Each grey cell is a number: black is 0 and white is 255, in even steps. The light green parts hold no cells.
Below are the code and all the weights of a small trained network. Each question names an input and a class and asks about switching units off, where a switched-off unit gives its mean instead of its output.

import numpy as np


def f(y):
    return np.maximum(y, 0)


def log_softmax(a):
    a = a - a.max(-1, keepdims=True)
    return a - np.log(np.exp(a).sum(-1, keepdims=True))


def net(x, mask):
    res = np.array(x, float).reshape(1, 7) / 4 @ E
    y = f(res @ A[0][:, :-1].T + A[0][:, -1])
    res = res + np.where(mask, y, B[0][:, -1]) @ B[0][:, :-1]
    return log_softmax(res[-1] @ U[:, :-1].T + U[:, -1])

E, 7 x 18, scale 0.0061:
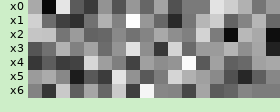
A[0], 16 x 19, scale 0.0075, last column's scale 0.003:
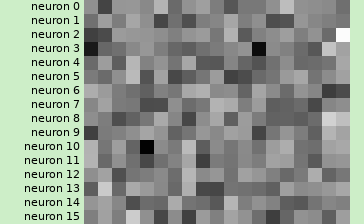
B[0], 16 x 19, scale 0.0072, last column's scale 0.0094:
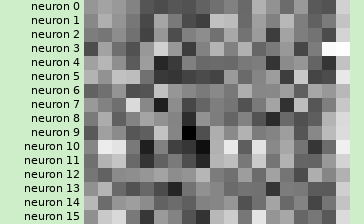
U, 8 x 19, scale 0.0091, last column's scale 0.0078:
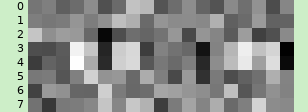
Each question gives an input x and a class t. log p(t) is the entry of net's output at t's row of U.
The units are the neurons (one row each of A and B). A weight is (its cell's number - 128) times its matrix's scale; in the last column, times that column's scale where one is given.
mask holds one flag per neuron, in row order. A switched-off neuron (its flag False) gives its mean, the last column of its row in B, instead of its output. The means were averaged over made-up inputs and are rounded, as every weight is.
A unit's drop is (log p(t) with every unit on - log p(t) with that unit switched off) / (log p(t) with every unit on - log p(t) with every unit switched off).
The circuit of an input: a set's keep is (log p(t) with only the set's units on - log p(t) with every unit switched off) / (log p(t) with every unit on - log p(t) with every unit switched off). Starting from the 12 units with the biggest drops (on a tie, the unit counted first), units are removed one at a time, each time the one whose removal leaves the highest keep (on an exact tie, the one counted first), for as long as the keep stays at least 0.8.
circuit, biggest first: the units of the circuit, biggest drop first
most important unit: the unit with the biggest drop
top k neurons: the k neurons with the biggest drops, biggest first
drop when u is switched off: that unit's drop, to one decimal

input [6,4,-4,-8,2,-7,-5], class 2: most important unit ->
neuron 5
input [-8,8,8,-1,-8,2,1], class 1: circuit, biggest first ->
neuron 12; neuron 5; neuron 10; neuron 0
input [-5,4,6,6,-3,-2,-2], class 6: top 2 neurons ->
neuron 6; neuron 5
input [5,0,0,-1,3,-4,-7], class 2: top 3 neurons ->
neuron 5; neuron 0; neuron 6
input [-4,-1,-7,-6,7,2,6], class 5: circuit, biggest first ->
neuron 10; neuron 8
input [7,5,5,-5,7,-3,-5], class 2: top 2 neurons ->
neuron 3; neuron 9
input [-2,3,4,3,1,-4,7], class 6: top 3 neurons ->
neuron 5; neuron 6; neuron 7
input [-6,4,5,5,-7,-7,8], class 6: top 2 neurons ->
neuron 6; neuron 7
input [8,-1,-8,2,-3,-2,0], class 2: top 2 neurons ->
neuron 5; neuron 0
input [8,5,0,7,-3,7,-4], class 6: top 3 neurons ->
neuron 5; neuron 6; neuron 7
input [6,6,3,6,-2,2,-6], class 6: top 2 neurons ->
neuron 6; neuron 5
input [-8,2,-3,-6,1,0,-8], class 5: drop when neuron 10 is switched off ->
0.2
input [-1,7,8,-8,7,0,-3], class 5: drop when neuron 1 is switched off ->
0.0
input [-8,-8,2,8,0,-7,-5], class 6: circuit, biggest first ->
neuron 9
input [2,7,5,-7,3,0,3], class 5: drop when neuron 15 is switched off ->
0.1
